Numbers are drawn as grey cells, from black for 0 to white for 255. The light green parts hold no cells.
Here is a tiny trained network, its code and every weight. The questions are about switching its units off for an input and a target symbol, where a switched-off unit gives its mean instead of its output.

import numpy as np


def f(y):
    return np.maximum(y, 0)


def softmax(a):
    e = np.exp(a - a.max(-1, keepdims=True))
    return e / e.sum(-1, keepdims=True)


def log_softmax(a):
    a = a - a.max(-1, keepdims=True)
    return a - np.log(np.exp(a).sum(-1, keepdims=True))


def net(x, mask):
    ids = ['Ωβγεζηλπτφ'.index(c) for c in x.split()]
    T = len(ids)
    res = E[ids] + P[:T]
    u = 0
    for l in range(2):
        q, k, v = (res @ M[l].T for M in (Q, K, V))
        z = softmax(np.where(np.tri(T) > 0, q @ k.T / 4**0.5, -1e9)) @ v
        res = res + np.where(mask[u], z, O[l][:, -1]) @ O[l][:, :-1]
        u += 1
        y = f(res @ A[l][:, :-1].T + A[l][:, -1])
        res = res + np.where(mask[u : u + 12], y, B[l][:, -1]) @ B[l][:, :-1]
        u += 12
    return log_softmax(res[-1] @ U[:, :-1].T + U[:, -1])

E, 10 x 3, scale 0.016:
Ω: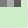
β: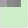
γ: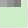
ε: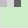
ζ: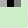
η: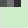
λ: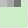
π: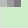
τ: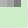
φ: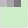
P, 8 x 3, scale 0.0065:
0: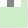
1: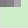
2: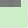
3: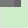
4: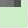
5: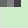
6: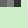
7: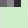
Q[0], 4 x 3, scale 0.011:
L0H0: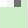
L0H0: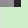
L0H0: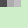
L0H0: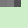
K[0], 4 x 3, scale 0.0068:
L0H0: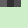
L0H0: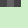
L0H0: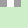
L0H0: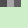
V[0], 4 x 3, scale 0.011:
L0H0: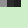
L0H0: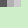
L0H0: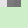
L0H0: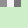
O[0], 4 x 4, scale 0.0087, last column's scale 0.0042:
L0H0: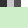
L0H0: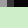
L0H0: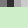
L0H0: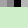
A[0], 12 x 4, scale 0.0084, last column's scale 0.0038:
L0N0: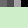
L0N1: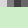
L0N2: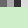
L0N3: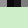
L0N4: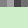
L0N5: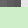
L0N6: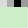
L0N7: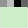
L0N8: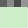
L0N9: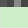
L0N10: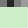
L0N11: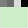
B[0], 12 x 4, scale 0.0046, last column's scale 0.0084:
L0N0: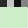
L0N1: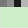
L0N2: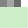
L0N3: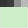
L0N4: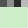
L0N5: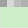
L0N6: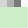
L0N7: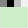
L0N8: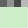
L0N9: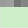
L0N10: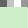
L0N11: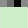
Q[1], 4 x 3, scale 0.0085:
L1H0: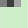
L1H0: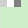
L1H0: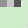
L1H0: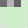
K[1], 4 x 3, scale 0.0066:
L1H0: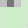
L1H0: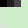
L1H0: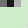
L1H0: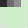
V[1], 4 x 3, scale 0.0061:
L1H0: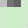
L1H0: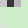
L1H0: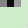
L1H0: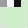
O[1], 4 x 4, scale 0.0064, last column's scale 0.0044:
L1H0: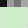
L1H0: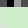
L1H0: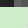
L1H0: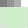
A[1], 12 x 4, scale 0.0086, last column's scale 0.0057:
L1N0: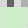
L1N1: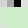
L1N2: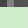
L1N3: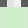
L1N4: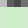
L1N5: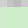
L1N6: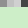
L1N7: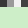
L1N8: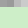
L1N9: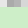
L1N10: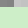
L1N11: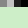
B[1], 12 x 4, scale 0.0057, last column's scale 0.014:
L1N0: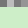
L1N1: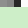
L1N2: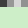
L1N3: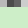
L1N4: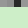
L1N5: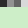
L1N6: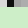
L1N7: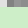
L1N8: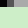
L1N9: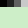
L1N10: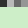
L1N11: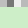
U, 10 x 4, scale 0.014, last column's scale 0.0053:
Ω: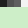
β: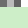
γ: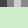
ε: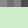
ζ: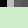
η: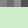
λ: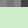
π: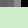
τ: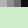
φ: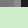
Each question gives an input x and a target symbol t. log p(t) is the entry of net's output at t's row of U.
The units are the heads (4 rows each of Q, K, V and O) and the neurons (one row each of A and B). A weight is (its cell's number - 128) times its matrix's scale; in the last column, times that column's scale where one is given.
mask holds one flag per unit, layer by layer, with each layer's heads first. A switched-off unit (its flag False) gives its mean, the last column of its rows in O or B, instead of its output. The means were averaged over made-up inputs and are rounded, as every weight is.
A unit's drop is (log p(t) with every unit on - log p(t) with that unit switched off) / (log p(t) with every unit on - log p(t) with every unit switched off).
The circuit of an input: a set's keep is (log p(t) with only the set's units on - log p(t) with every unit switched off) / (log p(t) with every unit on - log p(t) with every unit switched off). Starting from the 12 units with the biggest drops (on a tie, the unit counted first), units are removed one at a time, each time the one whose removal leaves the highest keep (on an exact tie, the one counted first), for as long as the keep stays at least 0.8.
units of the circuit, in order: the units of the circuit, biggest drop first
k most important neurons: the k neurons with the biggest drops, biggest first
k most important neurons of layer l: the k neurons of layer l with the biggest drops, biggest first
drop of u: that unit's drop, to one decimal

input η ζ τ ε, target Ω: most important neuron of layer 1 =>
L1N11
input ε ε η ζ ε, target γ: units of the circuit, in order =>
L0H0, L1N6
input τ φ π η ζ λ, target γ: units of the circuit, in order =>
L0H0, L1N1
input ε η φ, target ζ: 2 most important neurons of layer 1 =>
L1N5, L1N9
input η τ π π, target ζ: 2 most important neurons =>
L0N7, L1N3
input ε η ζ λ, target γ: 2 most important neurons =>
L1N1, L1N7
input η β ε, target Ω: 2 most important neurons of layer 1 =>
L1N9, L1N8
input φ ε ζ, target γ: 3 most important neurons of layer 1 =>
L1N1, L1N9, L1N7
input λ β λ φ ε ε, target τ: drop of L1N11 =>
0.0
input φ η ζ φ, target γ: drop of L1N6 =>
0.1
